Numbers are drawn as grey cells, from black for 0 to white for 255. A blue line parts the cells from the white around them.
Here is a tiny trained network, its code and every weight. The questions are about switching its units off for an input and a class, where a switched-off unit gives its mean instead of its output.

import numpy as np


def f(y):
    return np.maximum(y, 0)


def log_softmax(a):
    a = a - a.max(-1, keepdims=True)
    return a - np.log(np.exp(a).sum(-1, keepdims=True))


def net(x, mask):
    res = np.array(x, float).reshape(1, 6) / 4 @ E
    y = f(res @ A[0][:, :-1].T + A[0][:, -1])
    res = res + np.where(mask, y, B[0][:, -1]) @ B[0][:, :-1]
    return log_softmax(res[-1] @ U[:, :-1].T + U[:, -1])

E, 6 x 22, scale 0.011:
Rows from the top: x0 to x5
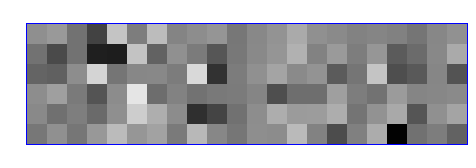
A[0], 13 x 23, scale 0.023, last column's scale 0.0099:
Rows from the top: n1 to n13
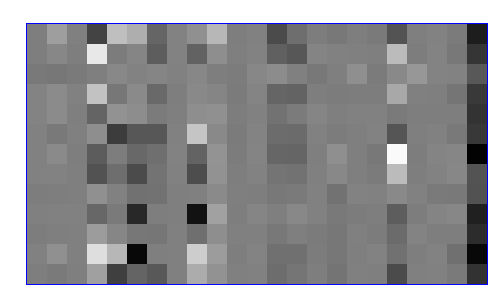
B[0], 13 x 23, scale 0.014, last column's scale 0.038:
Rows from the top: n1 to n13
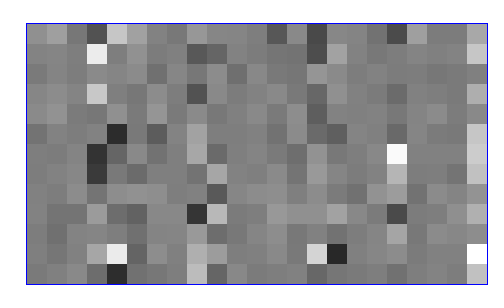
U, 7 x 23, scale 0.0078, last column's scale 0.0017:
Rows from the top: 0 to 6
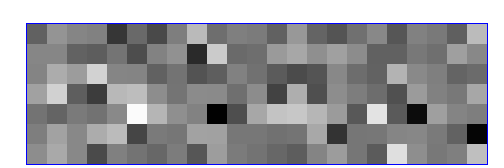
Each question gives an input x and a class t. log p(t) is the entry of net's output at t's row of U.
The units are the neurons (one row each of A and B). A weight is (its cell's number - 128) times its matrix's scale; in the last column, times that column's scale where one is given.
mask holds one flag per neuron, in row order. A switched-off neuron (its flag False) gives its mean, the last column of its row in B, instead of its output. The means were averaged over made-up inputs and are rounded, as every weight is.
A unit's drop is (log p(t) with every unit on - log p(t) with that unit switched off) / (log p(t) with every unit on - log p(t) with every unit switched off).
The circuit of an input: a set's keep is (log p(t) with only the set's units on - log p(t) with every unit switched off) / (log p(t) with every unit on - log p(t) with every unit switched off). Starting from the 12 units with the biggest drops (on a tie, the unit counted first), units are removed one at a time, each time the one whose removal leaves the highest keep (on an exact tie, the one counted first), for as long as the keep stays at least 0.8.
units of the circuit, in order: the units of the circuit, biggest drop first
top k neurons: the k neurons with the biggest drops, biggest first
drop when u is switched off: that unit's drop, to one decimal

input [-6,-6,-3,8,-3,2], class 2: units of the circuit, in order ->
[n2]
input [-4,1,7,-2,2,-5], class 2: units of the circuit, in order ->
[n2, n12]
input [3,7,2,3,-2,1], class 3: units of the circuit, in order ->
[n12, n13, n6, n7]
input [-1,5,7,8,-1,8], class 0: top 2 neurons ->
[n13, n6]
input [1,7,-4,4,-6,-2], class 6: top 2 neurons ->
[n8, n7]
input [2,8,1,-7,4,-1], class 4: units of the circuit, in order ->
[n12, n6]
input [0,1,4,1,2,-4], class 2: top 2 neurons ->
[n12, n8]
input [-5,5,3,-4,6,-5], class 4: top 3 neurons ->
[n12, n7, n6]
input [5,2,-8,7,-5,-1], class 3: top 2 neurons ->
[n1, n5]
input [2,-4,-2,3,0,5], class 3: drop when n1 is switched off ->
0.5
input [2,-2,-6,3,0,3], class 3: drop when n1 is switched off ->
0.2
